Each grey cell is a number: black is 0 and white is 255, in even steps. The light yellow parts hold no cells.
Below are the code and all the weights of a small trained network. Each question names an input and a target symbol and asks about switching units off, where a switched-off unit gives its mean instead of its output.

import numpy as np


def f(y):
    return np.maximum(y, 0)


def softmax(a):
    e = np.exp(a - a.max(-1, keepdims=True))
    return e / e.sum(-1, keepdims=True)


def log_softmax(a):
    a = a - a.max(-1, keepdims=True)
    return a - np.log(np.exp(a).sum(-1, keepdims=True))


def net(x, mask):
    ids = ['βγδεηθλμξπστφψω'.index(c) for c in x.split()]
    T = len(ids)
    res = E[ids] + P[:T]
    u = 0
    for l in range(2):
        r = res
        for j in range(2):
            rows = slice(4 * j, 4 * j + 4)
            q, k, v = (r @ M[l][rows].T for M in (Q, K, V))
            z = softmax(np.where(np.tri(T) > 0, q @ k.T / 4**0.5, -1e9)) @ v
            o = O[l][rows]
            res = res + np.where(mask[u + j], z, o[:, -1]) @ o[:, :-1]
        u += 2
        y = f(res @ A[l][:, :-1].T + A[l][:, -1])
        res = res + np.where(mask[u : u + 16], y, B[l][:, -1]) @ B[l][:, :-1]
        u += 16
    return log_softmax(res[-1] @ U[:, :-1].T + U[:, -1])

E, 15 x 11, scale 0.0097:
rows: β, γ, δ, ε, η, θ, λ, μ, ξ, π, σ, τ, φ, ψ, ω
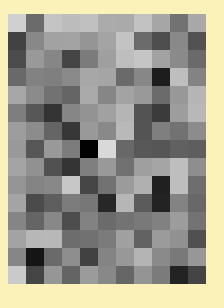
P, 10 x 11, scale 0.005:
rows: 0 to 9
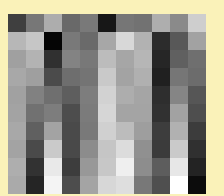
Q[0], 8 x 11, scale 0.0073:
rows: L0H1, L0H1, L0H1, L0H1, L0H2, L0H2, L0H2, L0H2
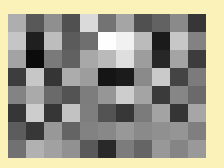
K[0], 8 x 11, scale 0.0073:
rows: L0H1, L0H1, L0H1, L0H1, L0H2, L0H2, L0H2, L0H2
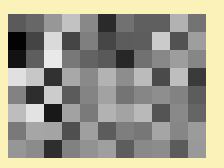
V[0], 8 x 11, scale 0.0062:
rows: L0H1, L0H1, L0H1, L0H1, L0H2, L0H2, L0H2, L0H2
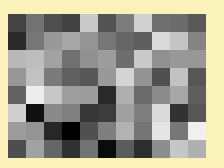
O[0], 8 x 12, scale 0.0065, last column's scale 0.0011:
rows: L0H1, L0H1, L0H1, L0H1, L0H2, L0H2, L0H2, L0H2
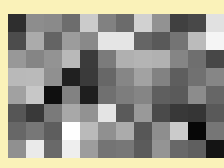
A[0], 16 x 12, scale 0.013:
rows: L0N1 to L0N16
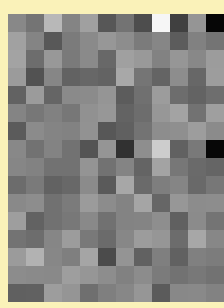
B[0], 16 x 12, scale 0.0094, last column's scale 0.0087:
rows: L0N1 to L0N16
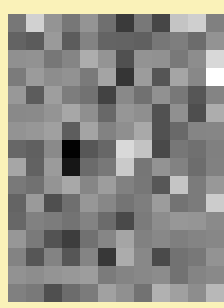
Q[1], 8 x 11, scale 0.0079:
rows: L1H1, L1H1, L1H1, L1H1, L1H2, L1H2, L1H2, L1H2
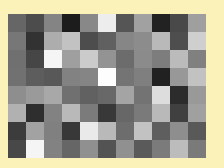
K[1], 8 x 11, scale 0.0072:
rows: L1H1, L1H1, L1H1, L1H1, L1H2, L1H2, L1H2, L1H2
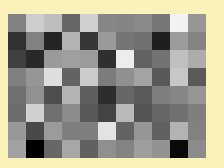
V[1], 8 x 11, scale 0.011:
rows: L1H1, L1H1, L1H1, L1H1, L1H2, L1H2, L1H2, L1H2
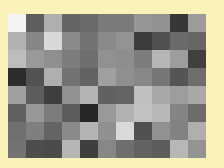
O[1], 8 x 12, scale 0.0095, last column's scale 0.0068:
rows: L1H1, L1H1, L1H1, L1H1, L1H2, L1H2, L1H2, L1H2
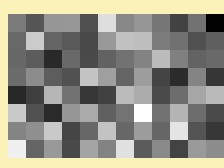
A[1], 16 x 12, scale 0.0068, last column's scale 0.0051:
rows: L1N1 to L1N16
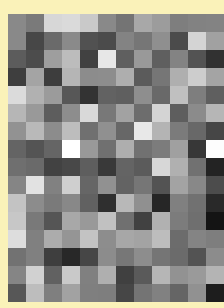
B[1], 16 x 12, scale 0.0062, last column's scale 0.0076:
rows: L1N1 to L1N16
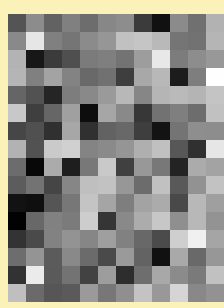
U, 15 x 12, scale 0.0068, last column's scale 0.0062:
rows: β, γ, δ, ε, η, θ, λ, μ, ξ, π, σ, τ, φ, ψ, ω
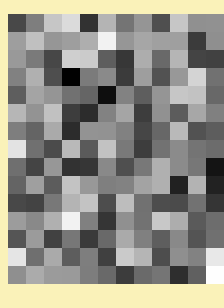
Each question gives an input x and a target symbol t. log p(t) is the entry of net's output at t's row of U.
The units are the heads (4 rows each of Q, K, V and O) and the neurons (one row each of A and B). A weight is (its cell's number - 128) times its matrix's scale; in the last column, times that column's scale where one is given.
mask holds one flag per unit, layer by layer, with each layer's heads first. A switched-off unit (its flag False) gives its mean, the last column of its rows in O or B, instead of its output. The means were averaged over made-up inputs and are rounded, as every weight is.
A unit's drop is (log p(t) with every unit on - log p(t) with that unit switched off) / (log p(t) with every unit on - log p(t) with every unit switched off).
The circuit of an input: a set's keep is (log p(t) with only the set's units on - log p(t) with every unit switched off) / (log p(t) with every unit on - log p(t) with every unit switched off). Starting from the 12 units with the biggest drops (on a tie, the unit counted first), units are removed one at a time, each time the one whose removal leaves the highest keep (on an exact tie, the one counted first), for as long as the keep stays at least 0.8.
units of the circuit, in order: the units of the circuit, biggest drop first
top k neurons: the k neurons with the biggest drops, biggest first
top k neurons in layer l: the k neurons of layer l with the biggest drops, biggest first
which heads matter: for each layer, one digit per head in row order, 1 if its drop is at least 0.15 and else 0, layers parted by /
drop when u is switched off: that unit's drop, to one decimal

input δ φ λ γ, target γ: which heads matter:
01 / 01
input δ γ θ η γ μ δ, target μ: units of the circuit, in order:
L1N6, L1H2
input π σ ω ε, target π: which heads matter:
10 / 01
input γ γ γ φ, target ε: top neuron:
L1N8
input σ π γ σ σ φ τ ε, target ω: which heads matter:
10 / 01
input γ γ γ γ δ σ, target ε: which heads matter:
10 / 00
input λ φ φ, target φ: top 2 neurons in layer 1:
L1N14, L1N7
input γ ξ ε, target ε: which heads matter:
10 / 01
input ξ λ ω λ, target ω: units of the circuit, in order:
L1H2, L1N4, L0N16, L1N5
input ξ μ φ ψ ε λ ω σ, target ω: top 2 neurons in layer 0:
L0N4, L0N3
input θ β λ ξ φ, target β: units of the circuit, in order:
L1H2, L0H2
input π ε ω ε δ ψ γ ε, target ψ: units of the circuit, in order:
L1H2, L1N15, L0H2
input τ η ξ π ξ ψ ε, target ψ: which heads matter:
00 / 01
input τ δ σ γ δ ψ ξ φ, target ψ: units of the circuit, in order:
L1H2
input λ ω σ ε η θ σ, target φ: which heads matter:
01 / 10
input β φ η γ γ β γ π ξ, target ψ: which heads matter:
11 / 01
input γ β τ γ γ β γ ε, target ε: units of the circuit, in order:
L0H2, L1N8
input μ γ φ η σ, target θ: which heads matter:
10 / 01
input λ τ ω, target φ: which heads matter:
01 / 10
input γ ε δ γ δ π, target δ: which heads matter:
00 / 11
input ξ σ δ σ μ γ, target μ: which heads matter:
00 / 01
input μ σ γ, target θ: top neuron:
L1N6
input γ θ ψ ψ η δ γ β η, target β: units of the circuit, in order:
L1H2, L0N3
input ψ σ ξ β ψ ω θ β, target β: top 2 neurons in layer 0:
L0N3, L0N15
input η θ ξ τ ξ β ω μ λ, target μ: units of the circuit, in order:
L1H2, L1N6, L0H2
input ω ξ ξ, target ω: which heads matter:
01 / 11
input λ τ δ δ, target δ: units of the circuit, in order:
L1H2
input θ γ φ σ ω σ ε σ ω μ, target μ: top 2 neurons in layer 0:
L0N4, L0N16
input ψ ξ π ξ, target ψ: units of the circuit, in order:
L1H2, L1N15
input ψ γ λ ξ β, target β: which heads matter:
00 / 01
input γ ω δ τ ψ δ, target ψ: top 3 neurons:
L1N15, L0N4, L1N10
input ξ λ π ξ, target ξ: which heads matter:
01 / 10
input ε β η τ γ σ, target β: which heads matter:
01 / 10
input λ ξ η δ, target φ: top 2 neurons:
L0N9, L0N5
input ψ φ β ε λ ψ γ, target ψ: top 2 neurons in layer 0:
L0N16, L0N4
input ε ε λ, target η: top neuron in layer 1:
L1N8
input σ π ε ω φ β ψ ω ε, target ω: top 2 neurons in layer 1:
L1N4, L1N5
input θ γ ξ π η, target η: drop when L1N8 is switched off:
0.1
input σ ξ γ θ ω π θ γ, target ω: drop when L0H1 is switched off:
0.3
